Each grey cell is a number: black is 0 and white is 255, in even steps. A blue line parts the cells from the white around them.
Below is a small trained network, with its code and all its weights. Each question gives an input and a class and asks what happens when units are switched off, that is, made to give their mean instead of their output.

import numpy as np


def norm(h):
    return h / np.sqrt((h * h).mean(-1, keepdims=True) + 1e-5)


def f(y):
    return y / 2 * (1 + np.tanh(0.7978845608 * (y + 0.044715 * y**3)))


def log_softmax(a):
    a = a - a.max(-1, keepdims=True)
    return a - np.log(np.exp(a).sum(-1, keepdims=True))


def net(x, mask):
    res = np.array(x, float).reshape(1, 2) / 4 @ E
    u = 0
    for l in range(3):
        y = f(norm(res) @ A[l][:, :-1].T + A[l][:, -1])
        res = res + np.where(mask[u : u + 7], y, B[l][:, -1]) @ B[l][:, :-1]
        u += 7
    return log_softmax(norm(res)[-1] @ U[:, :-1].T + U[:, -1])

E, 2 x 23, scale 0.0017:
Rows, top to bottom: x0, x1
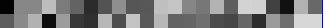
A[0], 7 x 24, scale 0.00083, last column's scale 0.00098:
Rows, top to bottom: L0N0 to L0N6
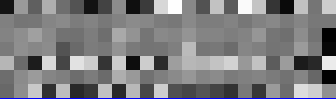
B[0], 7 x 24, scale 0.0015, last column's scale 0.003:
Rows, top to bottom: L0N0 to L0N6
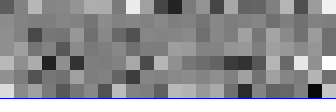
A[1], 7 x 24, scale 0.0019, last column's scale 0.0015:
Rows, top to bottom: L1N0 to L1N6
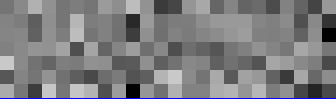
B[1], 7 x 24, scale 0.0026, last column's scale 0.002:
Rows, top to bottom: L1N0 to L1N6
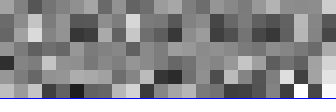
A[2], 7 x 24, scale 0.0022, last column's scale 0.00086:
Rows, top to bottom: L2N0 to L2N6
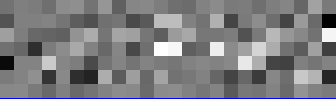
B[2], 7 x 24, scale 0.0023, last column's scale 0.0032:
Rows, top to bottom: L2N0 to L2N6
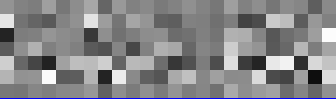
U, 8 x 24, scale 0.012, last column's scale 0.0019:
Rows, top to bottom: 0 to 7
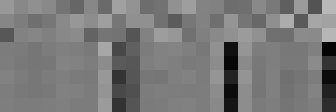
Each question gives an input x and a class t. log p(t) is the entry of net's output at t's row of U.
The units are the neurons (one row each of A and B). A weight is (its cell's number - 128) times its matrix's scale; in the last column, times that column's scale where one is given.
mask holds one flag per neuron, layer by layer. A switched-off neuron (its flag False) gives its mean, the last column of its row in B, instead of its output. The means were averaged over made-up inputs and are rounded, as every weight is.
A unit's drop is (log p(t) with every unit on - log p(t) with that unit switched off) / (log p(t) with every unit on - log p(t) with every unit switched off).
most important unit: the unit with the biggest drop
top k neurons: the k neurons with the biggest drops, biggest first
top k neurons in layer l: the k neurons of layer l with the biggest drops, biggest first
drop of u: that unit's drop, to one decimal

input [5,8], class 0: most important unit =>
L2N5
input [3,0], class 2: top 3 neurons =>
L0N0; L1N0; L2N3
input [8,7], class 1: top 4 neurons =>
L2N4; L0N4; L1N6; L1N5
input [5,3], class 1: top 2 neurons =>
L0N4; L1N6
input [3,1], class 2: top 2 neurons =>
L1N0; L0N0
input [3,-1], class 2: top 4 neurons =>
L0N0; L1N0; L2N3; L1N4
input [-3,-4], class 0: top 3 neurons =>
L0N0; L1N6; L1N5
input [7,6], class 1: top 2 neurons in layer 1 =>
L1N6; L1N5
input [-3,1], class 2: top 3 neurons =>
L1N5; L0N0; L2N4
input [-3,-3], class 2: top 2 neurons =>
L0N4; L1N5
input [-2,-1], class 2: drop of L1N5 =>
0.1
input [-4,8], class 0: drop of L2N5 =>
0.3
